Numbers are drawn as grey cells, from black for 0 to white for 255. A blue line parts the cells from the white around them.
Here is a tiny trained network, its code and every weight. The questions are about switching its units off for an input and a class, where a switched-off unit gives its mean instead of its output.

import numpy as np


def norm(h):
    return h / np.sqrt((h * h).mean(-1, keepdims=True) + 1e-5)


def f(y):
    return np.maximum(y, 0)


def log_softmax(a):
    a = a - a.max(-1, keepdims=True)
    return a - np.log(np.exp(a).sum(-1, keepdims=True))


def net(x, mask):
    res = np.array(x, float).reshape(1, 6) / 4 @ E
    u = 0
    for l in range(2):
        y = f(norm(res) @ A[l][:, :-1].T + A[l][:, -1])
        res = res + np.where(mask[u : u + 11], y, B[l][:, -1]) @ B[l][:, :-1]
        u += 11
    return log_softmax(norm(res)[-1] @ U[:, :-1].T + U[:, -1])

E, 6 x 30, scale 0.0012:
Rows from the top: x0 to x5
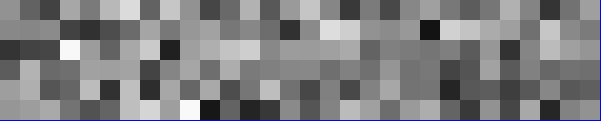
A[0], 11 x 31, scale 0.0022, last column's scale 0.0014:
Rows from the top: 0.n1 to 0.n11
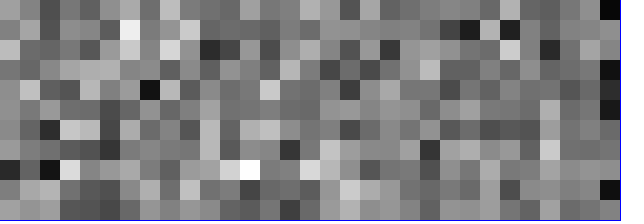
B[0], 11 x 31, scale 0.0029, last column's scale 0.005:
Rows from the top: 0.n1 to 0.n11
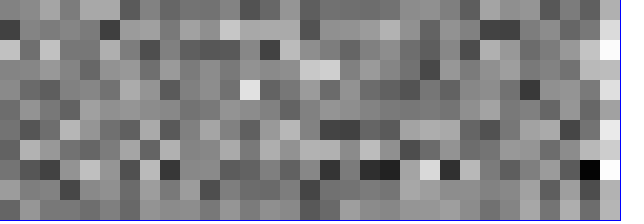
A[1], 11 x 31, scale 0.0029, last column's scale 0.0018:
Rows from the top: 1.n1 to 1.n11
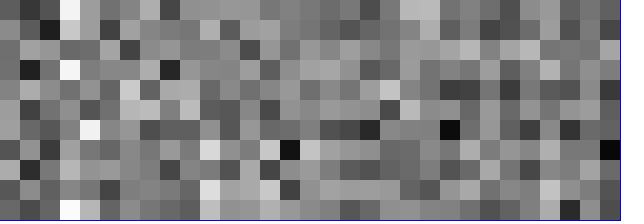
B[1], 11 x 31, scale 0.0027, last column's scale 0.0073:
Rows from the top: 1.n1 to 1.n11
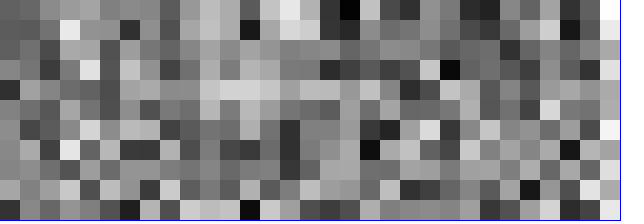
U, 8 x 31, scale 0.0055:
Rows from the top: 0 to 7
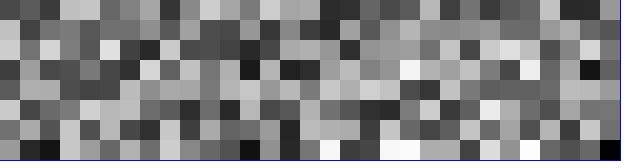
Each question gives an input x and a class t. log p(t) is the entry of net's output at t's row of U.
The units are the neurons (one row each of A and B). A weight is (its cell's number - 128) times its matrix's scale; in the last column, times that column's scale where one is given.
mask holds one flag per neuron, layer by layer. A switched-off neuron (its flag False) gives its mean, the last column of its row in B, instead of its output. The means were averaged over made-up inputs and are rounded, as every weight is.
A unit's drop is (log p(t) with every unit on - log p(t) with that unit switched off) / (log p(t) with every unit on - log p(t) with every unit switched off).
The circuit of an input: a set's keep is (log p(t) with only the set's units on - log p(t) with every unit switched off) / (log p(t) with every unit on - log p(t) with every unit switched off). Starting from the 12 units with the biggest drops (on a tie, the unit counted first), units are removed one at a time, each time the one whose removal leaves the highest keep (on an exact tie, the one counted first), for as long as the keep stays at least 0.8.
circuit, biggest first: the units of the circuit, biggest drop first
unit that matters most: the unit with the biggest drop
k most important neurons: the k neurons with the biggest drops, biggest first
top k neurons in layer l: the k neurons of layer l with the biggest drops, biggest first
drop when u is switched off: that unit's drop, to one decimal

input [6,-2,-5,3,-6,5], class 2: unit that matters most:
0.n3
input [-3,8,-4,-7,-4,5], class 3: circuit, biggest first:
[0.n11, 1.n1]
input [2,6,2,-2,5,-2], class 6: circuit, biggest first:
[0.n8, 1.n8, 1.n10]
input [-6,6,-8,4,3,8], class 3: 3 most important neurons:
[0.n10, 0.n11, 0.n3]
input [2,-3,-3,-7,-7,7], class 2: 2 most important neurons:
[0.n9, 0.n3]
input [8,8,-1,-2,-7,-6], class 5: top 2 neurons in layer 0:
[0.n7, 0.n2]
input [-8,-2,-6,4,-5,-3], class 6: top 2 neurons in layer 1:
[1.n1, 1.n4]
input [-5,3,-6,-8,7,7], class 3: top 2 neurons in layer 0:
[0.n10, 0.n11]
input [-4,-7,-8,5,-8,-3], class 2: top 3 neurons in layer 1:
[1.n7, 1.n4, 1.n11]
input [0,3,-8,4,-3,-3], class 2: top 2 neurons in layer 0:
[0.n9, 0.n2]
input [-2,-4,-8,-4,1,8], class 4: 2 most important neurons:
[0.n9, 1.n5]
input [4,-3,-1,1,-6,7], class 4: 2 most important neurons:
[0.n9, 0.n2]
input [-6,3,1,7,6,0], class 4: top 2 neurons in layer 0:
[0.n9, 0.n8]
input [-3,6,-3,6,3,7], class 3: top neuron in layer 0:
[0.n10]
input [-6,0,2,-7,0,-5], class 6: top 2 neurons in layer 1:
[1.n10, 1.n8]
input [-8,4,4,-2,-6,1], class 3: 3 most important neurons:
[0.n10, 1.n1, 0.n7]
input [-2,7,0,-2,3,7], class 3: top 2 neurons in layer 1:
[1.n1, 1.n10]
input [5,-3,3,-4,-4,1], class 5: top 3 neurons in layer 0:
[0.n3, 0.n7, 0.n2]
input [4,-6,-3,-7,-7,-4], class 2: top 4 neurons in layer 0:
[0.n9, 0.n5, 0.n3, 0.n7]
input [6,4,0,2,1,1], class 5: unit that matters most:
0.n3
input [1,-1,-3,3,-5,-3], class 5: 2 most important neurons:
[0.n8, 1.n11]
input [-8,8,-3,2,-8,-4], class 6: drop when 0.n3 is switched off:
0.1
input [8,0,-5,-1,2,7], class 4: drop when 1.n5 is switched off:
0.2
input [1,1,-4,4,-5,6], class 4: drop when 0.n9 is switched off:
0.3
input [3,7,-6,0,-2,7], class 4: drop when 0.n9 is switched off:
0.2
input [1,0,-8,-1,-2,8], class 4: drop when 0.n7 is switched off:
0.1
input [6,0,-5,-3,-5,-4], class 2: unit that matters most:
0.n9
